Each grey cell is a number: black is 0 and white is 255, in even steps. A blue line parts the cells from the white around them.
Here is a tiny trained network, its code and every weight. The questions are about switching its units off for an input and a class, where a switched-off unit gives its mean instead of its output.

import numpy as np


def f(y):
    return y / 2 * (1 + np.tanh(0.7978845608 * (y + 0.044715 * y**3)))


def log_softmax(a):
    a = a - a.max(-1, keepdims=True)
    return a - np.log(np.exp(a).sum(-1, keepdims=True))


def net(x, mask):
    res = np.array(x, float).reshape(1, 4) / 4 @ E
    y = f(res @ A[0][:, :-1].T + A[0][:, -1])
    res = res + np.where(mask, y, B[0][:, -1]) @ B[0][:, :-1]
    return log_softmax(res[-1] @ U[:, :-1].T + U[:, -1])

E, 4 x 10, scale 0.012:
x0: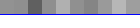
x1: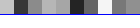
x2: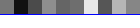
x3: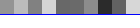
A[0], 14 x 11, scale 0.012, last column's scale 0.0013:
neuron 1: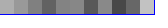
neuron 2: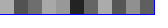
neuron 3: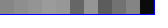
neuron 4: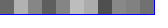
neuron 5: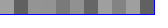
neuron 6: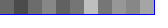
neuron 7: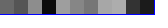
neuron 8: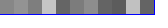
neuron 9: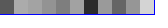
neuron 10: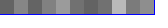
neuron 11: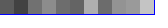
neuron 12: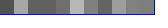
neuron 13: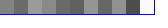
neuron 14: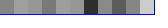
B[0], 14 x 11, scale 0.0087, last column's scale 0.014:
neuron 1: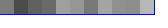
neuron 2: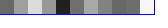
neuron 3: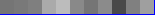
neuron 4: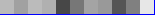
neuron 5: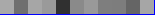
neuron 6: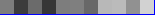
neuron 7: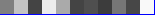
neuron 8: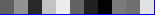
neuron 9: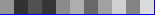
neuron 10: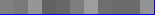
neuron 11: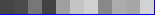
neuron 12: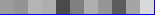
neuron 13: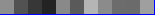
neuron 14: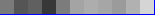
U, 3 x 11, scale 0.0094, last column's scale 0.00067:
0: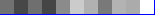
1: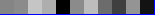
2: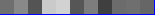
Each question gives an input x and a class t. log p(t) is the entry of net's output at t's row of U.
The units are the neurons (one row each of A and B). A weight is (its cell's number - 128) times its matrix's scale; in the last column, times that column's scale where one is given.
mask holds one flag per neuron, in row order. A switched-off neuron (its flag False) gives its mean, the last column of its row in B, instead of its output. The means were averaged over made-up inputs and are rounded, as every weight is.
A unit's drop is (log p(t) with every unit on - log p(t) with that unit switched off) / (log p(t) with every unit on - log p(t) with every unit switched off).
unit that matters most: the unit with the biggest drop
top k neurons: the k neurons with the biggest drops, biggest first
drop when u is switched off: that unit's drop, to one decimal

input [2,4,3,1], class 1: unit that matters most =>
neuron 2
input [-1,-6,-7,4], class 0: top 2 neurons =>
neuron 9; neuron 14
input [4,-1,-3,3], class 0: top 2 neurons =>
neuron 7; neuron 9
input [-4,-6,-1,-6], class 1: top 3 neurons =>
neuron 8; neuron 12; neuron 4
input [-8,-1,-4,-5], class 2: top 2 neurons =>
neuron 7; neuron 11
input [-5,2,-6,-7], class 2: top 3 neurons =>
neuron 7; neuron 11; neuron 6
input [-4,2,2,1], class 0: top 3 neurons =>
neuron 4; neuron 7; neuron 12
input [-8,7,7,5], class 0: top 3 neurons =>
neuron 11; neuron 6; neuron 4
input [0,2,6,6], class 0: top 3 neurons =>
neuron 11; neuron 7; neuron 6
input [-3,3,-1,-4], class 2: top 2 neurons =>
neuron 7; neuron 4
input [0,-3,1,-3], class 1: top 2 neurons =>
neuron 8; neuron 12
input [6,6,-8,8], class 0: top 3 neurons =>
neuron 9; neuron 14; neuron 7
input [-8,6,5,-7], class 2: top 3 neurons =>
neuron 7; neuron 4; neuron 12
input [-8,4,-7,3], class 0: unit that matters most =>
neuron 9
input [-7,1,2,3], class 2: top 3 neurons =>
neuron 9; neuron 14; neuron 8
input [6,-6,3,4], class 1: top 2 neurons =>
neuron 4; neuron 12
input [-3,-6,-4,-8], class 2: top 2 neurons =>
neuron 7; neuron 2
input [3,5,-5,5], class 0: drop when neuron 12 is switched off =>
0.2
